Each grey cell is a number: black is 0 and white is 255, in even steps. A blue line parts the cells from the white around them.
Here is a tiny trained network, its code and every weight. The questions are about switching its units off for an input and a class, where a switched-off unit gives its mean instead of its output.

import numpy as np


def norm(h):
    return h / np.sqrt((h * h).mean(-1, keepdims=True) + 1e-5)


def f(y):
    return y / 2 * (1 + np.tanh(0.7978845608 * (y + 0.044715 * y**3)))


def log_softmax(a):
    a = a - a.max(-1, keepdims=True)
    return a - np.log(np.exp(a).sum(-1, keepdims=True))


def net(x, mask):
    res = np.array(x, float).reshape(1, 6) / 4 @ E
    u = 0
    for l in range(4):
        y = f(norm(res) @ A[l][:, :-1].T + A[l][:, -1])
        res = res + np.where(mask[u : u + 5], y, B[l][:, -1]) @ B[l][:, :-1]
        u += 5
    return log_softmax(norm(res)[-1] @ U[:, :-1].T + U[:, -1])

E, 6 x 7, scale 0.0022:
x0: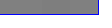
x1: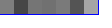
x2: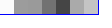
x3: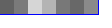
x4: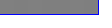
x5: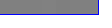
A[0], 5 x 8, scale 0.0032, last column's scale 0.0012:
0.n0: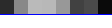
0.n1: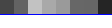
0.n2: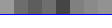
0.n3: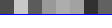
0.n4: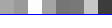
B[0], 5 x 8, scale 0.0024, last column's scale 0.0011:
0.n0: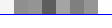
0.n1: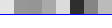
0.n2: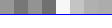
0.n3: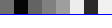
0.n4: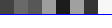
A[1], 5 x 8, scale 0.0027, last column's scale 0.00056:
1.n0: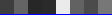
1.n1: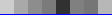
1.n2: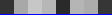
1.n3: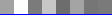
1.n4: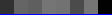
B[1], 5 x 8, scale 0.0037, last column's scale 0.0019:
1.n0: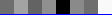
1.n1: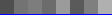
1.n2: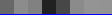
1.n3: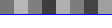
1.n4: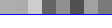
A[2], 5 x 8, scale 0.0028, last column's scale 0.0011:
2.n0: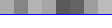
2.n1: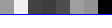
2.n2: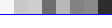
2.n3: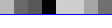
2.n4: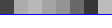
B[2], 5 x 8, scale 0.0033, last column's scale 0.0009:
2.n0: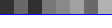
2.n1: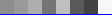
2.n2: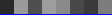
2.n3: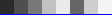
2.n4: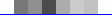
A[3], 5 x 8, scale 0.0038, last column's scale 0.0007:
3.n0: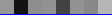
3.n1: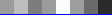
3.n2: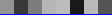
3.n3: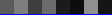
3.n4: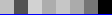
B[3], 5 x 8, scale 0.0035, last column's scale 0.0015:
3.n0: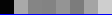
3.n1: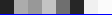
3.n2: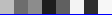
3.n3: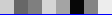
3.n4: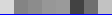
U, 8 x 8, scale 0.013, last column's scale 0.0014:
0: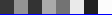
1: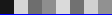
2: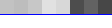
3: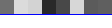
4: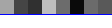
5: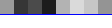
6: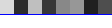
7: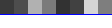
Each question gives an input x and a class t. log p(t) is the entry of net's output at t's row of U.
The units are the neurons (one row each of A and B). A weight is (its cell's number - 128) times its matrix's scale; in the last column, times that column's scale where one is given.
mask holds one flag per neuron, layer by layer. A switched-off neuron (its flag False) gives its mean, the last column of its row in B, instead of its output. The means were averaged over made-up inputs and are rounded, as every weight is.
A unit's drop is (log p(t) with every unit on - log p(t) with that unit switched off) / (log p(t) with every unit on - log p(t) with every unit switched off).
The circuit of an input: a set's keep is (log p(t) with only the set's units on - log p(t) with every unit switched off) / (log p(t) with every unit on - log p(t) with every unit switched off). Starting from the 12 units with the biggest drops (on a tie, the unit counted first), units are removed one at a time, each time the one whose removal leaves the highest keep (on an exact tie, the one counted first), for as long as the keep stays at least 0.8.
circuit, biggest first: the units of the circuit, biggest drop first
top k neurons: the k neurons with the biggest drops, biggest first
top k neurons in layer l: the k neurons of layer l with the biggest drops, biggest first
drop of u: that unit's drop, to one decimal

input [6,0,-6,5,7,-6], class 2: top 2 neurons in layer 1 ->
(1.n1; 1.n2)
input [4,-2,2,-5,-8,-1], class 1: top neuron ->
(3.n1)
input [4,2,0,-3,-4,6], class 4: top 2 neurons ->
(1.n0; 0.n0)
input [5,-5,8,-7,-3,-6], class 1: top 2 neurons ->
(2.n3; 3.n1)
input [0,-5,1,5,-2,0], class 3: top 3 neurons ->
(0.n4; 1.n2; 3.n3)
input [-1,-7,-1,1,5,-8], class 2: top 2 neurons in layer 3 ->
(3.n4; 3.n2)
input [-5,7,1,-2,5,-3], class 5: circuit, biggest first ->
(3.n1; 3.n0)
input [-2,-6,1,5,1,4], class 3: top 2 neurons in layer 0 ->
(0.n4; 0.n2)
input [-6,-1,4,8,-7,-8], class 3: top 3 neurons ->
(3.n1; 1.n3; 2.n3)
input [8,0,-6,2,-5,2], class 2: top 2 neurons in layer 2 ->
(2.n4; 2.n3)
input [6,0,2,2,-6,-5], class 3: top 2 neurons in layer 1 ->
(1.n3; 1.n0)
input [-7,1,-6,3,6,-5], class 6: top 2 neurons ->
(3.n2; 1.n3)
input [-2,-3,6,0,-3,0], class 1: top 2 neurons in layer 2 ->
(2.n3; 2.n1)
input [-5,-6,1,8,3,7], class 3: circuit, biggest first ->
(1.n2)
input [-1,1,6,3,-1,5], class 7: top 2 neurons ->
(3.n2; 2.n4)
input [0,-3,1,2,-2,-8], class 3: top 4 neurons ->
(0.n4; 1.n2; 3.n3; 3.n2)
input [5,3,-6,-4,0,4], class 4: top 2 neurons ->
(1.n0; 3.n3)
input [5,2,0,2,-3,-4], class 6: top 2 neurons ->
(1.n0; 0.n1)
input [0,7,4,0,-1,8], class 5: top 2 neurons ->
(1.n0; 0.n2)
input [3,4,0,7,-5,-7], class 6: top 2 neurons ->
(0.n1; 1.n0)
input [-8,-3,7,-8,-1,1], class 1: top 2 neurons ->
(3.n1; 2.n3)
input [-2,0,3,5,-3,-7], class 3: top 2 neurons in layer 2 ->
(2.n3; 2.n2)
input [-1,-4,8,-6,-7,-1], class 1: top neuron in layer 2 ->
(2.n3)
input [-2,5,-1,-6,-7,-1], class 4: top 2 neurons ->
(1.n0; 3.n3)
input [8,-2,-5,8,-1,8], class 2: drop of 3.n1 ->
0.2
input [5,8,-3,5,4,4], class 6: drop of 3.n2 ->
0.7
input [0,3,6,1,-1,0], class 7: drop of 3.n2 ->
0.0
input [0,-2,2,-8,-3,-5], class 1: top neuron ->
(3.n1)
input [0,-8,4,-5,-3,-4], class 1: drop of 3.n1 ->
0.1
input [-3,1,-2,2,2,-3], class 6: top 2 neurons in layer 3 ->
(3.n2; 3.n3)
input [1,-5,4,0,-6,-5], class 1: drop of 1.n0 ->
1.1
